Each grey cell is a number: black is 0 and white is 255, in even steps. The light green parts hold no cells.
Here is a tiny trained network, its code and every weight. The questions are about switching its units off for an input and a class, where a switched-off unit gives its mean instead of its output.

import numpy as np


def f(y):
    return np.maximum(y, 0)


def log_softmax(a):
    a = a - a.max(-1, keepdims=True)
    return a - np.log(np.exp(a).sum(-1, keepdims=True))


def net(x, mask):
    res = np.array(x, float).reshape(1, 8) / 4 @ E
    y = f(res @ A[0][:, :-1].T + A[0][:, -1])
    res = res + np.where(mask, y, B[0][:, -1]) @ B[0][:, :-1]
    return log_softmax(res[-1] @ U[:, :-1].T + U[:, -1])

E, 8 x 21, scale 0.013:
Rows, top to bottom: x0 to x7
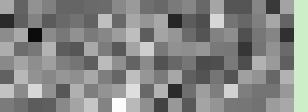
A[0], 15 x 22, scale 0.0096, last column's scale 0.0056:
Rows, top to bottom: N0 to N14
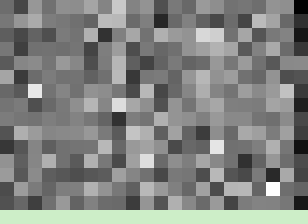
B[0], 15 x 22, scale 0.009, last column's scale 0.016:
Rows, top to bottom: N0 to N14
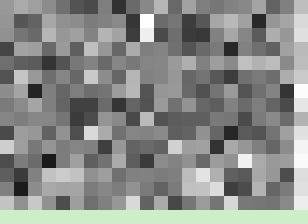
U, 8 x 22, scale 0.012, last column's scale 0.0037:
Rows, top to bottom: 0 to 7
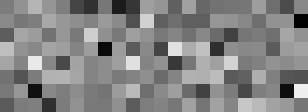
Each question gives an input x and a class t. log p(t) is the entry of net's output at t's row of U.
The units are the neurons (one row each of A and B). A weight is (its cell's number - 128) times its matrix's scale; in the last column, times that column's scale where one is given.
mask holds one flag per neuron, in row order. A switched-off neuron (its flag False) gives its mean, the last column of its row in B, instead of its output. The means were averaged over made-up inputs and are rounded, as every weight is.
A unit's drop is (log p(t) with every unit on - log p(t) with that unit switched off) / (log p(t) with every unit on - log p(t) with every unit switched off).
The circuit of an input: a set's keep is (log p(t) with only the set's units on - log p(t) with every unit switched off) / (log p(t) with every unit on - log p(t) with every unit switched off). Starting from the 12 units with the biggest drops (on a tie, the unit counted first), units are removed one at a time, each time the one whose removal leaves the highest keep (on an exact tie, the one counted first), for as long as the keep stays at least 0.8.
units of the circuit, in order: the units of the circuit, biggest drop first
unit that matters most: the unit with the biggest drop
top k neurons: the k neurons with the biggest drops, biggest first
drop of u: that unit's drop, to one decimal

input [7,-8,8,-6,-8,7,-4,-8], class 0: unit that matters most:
N8
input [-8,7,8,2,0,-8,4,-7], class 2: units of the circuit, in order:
N3, N5
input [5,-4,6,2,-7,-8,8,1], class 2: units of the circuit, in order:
N5, N14
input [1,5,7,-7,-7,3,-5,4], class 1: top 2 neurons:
N2, N6
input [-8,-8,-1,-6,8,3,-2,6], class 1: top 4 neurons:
N1, N10, N12, N11
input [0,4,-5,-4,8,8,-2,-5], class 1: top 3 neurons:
N1, N5, N3
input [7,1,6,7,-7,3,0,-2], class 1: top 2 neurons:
N2, N13
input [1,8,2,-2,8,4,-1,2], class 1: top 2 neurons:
N1, N9
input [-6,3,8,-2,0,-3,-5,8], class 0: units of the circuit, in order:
N7, N6
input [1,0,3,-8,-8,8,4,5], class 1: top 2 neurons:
N2, N11
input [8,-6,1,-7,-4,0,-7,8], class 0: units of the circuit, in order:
N7, N0
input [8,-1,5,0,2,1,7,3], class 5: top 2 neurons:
N12, N14
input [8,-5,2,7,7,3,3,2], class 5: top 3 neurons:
N12, N2, N10
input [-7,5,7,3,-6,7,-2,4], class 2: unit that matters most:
N9
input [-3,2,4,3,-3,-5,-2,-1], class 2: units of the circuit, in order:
N6, N5
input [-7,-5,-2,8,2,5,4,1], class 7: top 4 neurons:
N11, N12, N10, N14
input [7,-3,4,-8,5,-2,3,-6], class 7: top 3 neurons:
N4, N13, N7
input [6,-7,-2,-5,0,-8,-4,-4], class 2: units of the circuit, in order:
N5, N3
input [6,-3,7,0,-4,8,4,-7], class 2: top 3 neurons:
N7, N6, N9
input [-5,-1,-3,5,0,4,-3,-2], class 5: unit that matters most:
N13
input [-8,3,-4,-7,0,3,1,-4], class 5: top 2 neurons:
N13, N11
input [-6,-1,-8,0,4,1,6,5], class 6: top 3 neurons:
N6, N14, N12
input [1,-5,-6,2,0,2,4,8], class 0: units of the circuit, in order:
N0, N7
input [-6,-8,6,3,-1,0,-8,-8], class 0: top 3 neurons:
N10, N8, N6
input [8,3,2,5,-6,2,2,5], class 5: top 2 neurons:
N12, N1
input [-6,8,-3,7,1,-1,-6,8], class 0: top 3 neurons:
N7, N0, N3
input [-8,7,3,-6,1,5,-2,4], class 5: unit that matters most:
N13
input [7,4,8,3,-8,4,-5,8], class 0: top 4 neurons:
N7, N0, N6, N1
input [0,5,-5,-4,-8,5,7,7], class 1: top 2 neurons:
N2, N14
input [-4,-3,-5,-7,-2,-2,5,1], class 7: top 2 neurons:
N14, N4
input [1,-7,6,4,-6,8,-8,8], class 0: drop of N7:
0.8
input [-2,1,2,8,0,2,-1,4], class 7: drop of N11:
0.7
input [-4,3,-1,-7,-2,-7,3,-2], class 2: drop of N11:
0.4
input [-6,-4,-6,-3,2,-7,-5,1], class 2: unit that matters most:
N5
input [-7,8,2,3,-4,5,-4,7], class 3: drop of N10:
1.4
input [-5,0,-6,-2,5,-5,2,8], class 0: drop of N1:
0.0
